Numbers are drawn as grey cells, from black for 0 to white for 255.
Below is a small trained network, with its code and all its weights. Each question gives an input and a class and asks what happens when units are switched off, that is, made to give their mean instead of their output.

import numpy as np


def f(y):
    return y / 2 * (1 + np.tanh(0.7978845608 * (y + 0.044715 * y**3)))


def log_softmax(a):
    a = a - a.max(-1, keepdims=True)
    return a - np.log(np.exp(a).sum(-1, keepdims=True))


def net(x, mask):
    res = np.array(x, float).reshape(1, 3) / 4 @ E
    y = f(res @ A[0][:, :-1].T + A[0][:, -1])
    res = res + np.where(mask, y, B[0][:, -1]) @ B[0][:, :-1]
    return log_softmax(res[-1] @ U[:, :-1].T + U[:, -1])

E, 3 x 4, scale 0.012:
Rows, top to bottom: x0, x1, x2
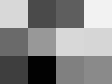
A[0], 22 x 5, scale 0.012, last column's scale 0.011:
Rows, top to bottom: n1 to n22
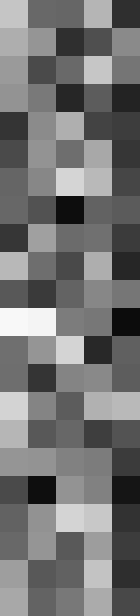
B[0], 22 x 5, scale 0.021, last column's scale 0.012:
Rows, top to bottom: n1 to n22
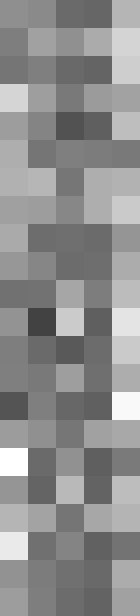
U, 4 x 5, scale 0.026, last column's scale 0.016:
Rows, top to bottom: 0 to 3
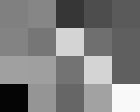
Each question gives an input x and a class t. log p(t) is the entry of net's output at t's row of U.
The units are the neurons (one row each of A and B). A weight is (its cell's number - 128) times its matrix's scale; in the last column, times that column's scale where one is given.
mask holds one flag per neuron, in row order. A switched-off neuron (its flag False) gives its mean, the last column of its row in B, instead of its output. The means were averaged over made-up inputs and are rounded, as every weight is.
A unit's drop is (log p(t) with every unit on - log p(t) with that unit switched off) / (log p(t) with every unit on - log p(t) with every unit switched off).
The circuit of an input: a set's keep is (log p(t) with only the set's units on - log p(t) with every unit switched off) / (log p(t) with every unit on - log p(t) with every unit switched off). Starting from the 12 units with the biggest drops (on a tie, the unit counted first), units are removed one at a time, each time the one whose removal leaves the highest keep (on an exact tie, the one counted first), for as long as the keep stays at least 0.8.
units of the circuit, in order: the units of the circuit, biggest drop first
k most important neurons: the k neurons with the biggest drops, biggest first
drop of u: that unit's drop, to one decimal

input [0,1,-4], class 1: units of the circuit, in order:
n12
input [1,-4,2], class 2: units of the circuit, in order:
n8, n15
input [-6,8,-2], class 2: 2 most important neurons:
n7, n19
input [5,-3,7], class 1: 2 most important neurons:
n18, n11
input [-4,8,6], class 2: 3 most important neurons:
n7, n19, n12
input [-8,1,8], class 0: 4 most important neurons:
n5, n13, n12, n9
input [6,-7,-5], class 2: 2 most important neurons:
n2, n4
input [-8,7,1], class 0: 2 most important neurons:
n5, n13
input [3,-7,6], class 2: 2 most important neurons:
n8, n12
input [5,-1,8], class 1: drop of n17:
0.0
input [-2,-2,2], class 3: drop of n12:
0.3
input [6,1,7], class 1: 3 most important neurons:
n18, n11, n14
